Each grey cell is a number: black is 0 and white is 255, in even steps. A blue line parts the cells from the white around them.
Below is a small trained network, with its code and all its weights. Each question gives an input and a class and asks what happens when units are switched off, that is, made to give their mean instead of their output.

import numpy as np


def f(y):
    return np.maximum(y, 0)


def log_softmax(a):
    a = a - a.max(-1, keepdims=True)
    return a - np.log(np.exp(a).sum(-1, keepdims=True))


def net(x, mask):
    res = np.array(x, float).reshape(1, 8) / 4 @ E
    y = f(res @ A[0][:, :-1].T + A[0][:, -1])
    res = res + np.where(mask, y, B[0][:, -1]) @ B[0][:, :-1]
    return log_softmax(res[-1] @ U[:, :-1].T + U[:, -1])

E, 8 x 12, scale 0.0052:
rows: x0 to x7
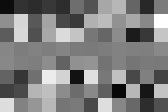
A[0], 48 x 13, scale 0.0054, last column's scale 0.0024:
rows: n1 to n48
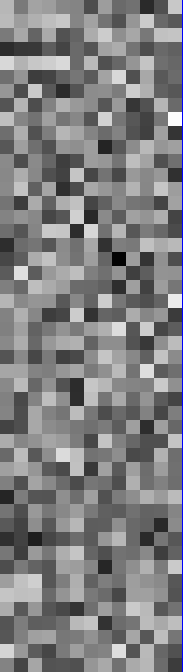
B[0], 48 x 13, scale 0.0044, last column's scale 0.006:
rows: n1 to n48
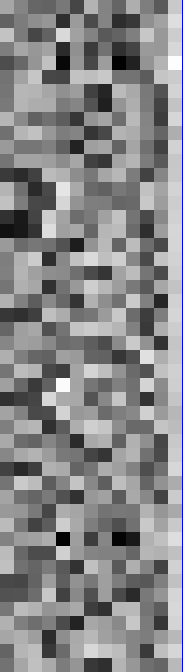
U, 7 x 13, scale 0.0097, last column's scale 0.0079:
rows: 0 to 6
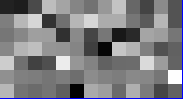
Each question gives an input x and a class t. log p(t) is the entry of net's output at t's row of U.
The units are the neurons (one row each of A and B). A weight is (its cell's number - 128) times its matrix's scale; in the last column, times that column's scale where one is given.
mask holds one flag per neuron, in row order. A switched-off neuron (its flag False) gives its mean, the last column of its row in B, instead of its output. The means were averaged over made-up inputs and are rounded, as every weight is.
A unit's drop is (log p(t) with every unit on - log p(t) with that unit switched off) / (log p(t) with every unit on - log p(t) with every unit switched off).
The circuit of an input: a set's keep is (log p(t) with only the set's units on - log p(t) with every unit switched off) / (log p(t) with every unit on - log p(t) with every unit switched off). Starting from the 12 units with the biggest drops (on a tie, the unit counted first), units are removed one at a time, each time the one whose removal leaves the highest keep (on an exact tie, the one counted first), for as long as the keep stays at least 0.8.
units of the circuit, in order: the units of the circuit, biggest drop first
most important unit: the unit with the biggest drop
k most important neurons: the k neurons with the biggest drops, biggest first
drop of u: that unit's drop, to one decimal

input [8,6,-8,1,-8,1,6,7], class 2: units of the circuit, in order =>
n39
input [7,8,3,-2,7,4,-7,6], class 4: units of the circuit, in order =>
n28; n26
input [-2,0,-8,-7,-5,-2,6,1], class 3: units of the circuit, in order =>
n7; n44
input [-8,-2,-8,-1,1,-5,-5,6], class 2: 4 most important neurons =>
n5; n43; n2; n42
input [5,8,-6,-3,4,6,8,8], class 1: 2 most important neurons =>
n19; n31
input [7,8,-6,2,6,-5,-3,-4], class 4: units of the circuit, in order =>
n14; n26
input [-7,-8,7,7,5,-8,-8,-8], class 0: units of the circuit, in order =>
n23; n16; n13
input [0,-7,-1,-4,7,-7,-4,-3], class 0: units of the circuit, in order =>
n23; n16
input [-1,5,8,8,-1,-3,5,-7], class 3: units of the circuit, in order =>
n8; n33
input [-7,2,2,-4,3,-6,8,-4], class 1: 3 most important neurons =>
n19; n21; n46
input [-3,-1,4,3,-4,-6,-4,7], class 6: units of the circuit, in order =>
n9; n22; n32
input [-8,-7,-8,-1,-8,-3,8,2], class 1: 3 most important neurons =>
n19; n21; n35
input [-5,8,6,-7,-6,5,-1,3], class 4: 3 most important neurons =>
n28; n3; n14
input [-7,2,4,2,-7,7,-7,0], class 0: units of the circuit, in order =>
n17
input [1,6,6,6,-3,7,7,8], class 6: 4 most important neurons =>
n9; n32; n1; n22
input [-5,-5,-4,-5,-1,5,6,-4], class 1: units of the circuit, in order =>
n19; n21
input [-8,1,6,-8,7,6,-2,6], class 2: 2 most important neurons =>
n5; n2
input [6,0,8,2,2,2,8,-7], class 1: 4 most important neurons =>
n19; n31; n46; n21
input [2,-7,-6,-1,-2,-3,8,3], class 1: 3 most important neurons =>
n19; n31; n21
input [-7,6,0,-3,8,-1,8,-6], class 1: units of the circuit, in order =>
n19
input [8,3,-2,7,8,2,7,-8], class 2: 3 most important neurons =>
n39; n4; n26
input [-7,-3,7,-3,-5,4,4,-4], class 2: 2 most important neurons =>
n5; n2
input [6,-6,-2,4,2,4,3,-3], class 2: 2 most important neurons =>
n39; n4
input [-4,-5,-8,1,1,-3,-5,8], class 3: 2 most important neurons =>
n44; n7
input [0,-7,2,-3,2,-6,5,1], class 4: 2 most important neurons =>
n15; n38
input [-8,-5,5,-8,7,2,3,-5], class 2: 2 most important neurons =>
n5; n2
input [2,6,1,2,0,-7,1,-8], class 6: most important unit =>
n45
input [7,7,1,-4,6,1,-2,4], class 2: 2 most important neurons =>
n39; n4
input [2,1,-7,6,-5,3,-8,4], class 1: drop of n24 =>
0.2
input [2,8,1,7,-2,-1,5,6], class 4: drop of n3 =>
0.1
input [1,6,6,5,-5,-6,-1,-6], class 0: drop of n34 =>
0.3
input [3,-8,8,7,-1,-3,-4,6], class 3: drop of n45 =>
0.0
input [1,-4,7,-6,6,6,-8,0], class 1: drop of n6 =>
0.3
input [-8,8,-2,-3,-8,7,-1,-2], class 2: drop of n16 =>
0.1
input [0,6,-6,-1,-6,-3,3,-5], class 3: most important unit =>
n7
